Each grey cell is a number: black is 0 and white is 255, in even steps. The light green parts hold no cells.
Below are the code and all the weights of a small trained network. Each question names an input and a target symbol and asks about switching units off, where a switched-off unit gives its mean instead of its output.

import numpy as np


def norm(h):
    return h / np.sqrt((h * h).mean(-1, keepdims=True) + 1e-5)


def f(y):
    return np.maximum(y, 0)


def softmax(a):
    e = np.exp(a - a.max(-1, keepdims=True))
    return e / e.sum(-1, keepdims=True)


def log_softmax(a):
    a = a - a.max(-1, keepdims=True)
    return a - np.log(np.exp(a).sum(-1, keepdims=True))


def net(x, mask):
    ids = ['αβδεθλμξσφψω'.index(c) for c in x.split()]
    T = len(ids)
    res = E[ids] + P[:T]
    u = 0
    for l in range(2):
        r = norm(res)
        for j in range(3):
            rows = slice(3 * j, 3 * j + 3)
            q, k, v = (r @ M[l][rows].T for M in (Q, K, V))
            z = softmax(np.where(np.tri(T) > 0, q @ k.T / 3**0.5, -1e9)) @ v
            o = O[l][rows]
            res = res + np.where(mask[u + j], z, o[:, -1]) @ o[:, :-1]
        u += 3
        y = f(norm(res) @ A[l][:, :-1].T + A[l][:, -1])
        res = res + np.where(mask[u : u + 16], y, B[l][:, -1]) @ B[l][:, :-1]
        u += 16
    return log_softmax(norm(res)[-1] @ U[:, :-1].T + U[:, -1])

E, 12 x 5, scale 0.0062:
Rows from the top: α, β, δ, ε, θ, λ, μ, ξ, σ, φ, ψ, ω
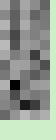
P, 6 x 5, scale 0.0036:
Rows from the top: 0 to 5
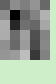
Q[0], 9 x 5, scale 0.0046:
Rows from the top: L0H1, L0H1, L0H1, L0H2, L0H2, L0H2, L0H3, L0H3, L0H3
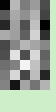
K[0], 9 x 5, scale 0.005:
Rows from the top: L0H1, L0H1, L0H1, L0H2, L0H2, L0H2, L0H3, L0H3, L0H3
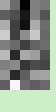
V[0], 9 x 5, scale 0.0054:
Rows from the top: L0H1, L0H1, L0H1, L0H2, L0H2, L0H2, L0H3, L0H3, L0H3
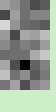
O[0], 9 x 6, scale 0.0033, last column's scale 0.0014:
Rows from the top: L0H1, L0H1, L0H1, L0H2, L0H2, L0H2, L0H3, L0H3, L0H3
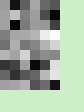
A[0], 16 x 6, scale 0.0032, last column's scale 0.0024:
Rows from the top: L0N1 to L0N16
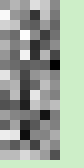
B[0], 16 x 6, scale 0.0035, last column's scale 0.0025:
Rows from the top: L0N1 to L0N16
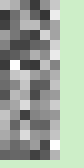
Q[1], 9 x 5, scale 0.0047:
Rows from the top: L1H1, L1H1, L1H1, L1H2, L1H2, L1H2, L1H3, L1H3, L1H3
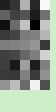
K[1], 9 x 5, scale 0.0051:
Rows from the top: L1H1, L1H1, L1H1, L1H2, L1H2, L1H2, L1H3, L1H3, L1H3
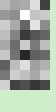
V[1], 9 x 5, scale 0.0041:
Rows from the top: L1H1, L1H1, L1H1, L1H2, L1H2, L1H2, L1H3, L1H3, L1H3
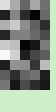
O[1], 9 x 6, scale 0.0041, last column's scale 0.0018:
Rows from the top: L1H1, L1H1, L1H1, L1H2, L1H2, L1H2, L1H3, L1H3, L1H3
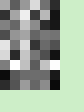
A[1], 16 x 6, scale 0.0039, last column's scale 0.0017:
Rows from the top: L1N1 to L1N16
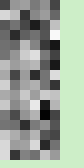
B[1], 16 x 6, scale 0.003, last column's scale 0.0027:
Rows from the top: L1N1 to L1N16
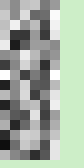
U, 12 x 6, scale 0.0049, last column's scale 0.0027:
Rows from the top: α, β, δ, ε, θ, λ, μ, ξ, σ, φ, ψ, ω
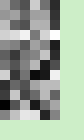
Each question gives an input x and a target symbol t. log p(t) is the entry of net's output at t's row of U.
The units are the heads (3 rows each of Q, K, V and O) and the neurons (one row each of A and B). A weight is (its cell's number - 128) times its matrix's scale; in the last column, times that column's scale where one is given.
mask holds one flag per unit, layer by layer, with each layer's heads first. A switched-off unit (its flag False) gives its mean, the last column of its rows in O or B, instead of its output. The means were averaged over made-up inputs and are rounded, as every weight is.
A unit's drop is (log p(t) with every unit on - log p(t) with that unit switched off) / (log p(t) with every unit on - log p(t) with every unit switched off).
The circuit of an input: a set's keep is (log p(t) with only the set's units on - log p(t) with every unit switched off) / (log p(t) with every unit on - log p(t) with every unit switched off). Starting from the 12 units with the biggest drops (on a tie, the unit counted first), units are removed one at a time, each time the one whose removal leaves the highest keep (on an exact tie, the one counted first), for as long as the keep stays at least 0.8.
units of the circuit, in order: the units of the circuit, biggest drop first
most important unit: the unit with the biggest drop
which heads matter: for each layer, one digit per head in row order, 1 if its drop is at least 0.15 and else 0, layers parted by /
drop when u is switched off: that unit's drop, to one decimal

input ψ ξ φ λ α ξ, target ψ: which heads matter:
001 / 101
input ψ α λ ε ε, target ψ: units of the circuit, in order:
(L1H3)
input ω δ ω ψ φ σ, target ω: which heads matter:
101 / 100
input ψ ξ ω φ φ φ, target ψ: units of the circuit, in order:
(L0H3, L1H3)
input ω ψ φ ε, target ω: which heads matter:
001 / 100
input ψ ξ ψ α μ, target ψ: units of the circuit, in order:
(L1H3, L0H3)
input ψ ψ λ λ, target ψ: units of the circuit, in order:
(L1H3, L0H3)
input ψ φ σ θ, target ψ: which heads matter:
001 / 101
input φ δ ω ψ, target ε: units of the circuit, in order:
(L1H3, L0H2)
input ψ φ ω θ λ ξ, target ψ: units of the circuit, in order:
(L0H3, L1H3)
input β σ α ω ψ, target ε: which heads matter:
000 / 001
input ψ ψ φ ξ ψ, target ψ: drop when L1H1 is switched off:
0.6
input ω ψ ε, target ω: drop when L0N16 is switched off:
0.0
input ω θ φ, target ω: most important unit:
L0H3
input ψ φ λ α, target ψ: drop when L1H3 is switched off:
0.7
